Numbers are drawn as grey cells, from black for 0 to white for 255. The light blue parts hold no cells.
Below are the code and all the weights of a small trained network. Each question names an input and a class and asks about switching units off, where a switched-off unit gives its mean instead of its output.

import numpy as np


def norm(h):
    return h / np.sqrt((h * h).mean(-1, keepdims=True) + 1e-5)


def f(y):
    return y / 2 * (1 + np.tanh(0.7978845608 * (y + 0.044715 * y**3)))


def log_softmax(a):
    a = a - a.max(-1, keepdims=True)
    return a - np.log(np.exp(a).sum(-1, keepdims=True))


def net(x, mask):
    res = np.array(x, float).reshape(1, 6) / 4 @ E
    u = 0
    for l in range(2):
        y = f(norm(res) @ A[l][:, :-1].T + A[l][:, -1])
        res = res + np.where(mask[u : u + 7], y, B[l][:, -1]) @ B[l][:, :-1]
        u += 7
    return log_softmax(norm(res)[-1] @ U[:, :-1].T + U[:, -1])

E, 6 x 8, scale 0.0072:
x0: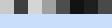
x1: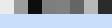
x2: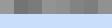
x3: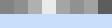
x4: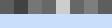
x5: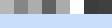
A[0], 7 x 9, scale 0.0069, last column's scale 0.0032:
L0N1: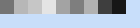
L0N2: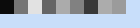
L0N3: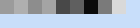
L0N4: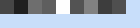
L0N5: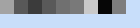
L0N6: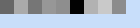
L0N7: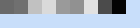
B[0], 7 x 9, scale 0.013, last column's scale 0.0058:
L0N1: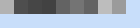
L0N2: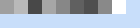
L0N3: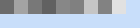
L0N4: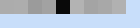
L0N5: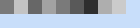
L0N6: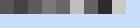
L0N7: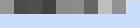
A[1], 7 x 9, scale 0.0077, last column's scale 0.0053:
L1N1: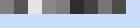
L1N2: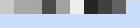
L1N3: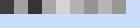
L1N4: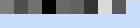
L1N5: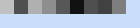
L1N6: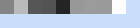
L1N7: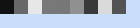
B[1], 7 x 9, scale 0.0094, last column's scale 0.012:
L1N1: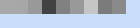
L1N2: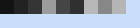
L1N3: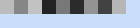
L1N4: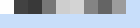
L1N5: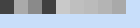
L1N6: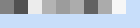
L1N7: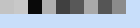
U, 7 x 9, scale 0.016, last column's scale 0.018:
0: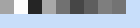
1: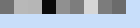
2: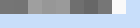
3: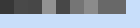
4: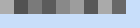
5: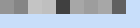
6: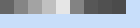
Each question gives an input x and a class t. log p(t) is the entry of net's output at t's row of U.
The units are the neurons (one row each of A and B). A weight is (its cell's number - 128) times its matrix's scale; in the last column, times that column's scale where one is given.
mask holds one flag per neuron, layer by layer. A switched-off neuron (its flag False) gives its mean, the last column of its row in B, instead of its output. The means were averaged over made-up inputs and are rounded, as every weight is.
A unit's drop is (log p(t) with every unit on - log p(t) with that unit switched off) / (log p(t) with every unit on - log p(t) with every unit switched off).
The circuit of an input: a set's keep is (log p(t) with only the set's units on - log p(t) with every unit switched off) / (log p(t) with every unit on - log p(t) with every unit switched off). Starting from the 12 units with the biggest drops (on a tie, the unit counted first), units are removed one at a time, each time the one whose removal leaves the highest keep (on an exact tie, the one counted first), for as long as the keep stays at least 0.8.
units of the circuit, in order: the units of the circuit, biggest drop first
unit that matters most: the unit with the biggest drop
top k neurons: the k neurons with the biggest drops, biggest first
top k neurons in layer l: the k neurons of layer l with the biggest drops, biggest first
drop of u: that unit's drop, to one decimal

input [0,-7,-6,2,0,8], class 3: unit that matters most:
L1N2
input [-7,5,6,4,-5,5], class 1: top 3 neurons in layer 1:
L1N3; L1N4; L1N2
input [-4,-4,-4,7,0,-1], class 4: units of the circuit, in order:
L0N1; L0N7
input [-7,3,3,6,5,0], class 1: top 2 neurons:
L1N3; L0N2
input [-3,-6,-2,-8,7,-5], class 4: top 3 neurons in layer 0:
L0N5; L0N4; L0N2
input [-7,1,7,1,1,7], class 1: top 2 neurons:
L1N3; L0N6
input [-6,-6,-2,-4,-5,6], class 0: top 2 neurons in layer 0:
L0N3; L0N6
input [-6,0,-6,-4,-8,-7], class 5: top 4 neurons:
L1N6; L1N2; L0N3; L1N5
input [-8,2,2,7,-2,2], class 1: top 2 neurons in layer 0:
L0N4; L0N2
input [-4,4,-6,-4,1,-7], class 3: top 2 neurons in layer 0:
L0N6; L0N2
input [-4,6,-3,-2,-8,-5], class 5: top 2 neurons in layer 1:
L1N6; L1N2
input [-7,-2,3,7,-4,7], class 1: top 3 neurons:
L1N3; L0N6; L0N4
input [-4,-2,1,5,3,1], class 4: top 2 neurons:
L0N7; L0N1
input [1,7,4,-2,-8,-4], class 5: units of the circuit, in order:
L1N6
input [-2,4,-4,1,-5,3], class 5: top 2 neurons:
L0N2; L1N6
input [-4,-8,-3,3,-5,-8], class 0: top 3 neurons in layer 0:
L0N2; L0N4; L0N3
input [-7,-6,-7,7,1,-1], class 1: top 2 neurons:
L1N3; L0N5
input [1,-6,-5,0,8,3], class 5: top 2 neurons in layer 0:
L0N4; L0N5
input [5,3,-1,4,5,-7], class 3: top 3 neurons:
L0N6; L1N6; L1N3
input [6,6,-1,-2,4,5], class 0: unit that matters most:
L0N5
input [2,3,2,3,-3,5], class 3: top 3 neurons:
L1N2; L0N4; L0N2
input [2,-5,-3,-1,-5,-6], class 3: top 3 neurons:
L0N6; L0N4; L0N5
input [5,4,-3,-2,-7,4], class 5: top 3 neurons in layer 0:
L0N3; L0N2; L0N6
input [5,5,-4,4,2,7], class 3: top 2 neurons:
L1N2; L0N2
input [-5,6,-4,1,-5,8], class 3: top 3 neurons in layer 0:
L0N2; L0N4; L0N3
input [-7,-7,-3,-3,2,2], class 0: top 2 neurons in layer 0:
L0N3; L0N2
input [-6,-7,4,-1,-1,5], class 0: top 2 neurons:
L1N7; L0N3
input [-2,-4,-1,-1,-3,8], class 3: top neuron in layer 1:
L1N2
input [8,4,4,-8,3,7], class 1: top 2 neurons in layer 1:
L1N5; L1N1
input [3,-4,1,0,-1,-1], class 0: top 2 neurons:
L1N6; L0N4
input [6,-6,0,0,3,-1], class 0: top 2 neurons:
L1N6; L0N2
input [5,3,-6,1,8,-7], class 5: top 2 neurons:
L0N4; L1N2
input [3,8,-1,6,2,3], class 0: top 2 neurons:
L0N5; L1N6
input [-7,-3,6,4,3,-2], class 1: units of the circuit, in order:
L1N3
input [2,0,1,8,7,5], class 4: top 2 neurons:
L0N1; L0N7
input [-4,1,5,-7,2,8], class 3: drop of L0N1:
0.1
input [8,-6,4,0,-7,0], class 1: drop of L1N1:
0.2
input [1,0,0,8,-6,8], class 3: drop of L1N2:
0.8
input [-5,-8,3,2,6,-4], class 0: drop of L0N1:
0.0
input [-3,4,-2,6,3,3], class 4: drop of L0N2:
0.1
